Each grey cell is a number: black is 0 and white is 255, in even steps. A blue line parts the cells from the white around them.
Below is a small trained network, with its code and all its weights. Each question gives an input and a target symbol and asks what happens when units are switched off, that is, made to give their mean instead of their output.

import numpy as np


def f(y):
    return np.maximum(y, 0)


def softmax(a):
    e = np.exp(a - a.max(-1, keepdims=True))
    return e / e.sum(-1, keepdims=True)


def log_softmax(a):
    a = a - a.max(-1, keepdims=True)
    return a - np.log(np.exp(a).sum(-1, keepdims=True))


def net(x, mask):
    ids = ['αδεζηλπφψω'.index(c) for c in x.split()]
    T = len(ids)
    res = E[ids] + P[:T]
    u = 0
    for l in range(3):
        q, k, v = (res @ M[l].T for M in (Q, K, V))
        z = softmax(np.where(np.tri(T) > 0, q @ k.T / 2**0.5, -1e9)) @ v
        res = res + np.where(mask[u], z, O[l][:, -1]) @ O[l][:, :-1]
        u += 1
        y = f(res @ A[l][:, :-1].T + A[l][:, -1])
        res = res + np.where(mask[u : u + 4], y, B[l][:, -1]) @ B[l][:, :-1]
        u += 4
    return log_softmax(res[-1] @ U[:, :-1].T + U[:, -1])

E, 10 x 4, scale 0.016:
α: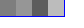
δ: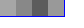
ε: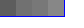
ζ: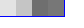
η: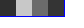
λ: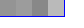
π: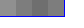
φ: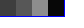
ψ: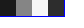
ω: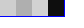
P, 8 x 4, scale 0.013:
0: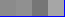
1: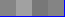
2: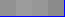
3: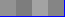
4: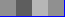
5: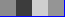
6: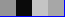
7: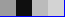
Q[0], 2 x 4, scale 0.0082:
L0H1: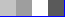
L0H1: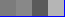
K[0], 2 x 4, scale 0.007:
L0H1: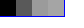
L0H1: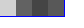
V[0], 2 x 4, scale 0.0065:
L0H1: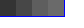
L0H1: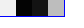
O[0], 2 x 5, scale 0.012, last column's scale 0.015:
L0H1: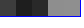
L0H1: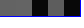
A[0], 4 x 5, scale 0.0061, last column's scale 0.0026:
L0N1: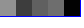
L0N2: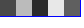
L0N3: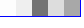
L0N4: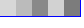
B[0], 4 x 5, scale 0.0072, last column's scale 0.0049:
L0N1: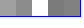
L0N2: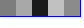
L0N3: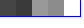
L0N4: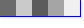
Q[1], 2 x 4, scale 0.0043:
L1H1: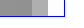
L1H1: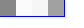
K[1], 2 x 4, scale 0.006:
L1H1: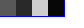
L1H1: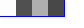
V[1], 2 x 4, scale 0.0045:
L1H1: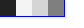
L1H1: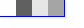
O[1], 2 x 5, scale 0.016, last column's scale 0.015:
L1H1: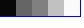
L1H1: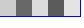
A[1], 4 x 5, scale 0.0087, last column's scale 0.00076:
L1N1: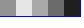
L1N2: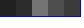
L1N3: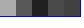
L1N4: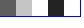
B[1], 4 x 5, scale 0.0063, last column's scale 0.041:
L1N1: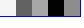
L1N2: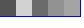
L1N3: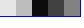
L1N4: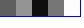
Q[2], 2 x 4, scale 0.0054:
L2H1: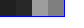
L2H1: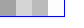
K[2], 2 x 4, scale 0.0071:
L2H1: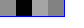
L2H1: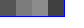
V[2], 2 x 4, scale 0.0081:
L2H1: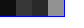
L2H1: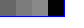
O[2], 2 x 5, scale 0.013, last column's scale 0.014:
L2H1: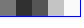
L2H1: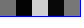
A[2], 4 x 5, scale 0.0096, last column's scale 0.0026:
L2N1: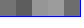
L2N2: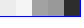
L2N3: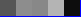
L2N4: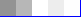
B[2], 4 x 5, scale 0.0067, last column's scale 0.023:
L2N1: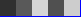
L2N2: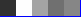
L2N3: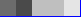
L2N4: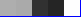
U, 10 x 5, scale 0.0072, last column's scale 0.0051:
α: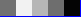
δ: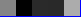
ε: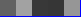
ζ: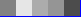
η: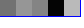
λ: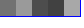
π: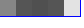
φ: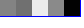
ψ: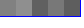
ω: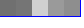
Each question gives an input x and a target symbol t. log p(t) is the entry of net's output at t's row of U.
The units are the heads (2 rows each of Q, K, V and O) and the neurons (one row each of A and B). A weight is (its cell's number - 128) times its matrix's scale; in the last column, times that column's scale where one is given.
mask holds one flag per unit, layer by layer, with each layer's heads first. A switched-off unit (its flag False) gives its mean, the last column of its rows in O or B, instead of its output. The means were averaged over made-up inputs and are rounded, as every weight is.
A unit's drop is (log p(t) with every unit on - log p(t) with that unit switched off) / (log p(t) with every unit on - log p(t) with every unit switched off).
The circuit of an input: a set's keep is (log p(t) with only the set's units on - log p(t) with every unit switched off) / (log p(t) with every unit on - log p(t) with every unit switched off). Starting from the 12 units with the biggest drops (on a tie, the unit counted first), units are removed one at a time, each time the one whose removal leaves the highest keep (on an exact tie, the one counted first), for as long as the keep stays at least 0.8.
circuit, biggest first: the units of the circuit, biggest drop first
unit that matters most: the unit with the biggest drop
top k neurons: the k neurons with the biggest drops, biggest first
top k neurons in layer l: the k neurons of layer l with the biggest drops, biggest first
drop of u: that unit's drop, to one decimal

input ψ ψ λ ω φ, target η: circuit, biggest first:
L2H1, L1H1
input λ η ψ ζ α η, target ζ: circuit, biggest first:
L2H1, L1N4
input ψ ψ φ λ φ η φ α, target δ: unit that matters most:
L2N4
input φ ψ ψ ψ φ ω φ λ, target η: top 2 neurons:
L2N4, L1N2
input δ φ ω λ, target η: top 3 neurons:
L1N4, L2N3, L0N3
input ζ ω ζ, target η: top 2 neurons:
L1N1, L0N3
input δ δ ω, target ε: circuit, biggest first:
L0H1, L1H1
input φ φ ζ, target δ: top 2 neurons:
L2N3, L1N2
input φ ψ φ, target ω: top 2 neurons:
L2N4, L1N1
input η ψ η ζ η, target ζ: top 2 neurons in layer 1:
L1N2, L1N4
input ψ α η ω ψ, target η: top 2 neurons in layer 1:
L1N1, L1N2
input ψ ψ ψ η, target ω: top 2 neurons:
L1N4, L2N3
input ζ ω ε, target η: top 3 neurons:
L1N1, L2N3, L1N2
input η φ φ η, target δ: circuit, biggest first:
L2H1
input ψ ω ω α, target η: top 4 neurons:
L1N1, L2N4, L1N2, L2N3
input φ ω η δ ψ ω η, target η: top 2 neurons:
L2N3, L1N1
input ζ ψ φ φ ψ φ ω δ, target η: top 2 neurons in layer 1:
L1N2, L1N1
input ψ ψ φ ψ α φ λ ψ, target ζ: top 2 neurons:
L1N4, L1N2
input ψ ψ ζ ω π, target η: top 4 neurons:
L2N4, L1N1, L1N2, L2N3
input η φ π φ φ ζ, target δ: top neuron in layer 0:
L0N4
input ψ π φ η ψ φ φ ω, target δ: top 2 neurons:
L1N4, L2N3
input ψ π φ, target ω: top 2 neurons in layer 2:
L2N4, L2N3
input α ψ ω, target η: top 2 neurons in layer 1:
L1N1, L1N2
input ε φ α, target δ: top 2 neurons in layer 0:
L0N4, L0N2
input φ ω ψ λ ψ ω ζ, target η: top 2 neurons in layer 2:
L2N4, L2N3
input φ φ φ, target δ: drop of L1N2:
-0.1
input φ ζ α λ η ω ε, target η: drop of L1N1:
0.1
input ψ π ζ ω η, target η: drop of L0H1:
0.3
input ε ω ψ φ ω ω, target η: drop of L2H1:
0.4
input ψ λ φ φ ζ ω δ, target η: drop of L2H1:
0.8
